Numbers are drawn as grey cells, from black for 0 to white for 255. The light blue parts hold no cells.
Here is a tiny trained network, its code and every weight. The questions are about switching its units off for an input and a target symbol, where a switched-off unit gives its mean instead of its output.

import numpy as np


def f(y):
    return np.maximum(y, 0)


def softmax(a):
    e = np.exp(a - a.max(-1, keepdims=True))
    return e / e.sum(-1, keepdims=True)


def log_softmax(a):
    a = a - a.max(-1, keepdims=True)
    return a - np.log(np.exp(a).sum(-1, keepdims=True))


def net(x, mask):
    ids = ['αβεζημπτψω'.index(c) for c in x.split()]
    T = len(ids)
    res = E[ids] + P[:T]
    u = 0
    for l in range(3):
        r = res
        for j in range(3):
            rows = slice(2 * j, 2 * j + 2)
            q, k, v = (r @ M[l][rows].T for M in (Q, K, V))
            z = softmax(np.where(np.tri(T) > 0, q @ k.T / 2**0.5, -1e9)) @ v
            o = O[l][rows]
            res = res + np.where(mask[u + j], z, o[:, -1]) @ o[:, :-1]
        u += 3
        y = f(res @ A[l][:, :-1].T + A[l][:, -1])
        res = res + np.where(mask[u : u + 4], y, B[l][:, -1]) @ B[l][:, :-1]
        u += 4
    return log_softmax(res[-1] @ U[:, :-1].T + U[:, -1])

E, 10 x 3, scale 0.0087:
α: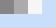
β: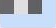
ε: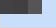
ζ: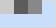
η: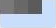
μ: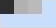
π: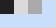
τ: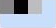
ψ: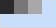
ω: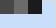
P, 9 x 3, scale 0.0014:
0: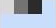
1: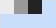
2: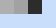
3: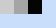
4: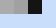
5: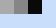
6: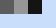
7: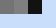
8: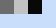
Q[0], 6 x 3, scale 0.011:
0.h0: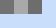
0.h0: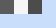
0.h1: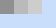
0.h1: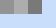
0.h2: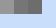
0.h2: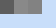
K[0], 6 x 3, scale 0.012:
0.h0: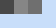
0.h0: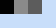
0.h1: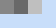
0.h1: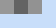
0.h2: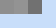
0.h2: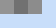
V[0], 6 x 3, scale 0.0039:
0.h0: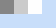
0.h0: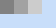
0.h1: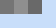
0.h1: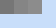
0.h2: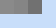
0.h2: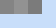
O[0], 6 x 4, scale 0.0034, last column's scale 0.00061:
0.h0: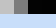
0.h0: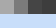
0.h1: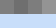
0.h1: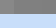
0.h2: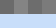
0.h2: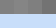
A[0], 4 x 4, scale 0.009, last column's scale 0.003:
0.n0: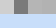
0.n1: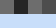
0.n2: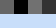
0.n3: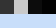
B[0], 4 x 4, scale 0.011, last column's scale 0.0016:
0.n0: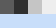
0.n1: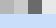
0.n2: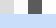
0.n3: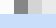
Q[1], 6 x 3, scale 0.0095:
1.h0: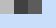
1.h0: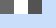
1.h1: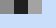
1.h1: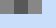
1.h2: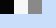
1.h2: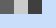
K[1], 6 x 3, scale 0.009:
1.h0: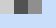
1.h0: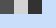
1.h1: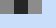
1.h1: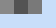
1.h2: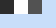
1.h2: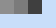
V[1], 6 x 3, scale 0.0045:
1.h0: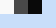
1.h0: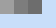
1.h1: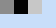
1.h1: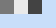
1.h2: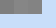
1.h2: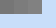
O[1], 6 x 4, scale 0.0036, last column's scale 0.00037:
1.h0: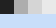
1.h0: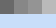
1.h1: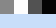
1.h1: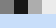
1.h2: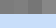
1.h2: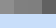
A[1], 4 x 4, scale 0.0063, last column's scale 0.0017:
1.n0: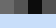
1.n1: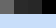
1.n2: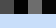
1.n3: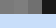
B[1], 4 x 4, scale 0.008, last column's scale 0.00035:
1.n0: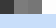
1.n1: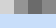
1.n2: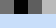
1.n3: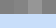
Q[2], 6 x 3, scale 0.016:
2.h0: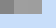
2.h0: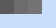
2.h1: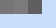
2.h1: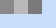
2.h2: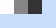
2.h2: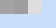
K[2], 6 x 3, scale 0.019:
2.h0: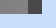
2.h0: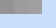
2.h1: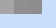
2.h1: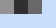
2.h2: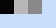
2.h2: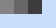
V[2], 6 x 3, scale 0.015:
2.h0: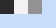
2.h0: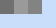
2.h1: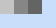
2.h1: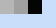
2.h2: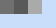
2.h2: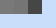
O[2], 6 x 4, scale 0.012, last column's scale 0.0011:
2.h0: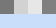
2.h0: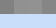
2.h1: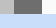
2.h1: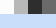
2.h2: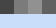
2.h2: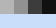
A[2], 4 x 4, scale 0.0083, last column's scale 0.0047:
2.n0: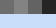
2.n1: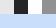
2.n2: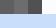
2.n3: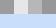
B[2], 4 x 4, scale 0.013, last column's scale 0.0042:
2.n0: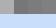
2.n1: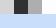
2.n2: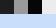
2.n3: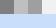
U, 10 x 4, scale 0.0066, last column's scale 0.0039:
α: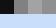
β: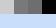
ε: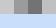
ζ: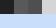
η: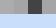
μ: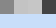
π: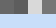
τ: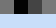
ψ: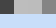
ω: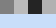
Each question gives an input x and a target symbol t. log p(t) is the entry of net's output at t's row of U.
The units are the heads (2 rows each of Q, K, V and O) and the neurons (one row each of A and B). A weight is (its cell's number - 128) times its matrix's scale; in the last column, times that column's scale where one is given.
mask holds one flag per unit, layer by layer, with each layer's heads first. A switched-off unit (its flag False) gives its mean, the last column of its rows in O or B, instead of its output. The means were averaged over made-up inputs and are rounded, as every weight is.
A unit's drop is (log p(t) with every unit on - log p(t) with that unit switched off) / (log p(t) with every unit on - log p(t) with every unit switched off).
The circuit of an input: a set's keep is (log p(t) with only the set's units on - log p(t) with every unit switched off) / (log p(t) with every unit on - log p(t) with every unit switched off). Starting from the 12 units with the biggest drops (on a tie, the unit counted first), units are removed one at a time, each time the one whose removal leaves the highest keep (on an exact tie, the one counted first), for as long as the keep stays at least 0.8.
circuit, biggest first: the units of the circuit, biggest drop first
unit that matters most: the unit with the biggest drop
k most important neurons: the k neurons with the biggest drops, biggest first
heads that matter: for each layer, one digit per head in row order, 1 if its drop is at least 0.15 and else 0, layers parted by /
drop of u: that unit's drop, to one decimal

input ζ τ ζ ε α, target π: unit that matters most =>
1.h1
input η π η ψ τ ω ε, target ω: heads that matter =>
000 / 000 / 010
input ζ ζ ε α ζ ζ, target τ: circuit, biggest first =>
(2.h0; 0.n0)
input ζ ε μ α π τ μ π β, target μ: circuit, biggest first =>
(2.h0; 2.n3; 2.n2)
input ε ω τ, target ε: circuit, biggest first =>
(0.n2; 2.h1)
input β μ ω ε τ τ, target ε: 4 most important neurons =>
(0.n2; 0.n1; 2.n1; 2.n2)
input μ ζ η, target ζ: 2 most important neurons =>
(0.n2; 2.n2)
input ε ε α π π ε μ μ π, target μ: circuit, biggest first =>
(2.h0; 2.n3)
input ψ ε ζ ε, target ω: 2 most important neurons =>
(2.n1; 2.n2)
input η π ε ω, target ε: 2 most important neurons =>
(0.n3; 0.n0)
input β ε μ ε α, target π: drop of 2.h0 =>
0.1
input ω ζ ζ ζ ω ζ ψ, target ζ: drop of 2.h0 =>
0.3
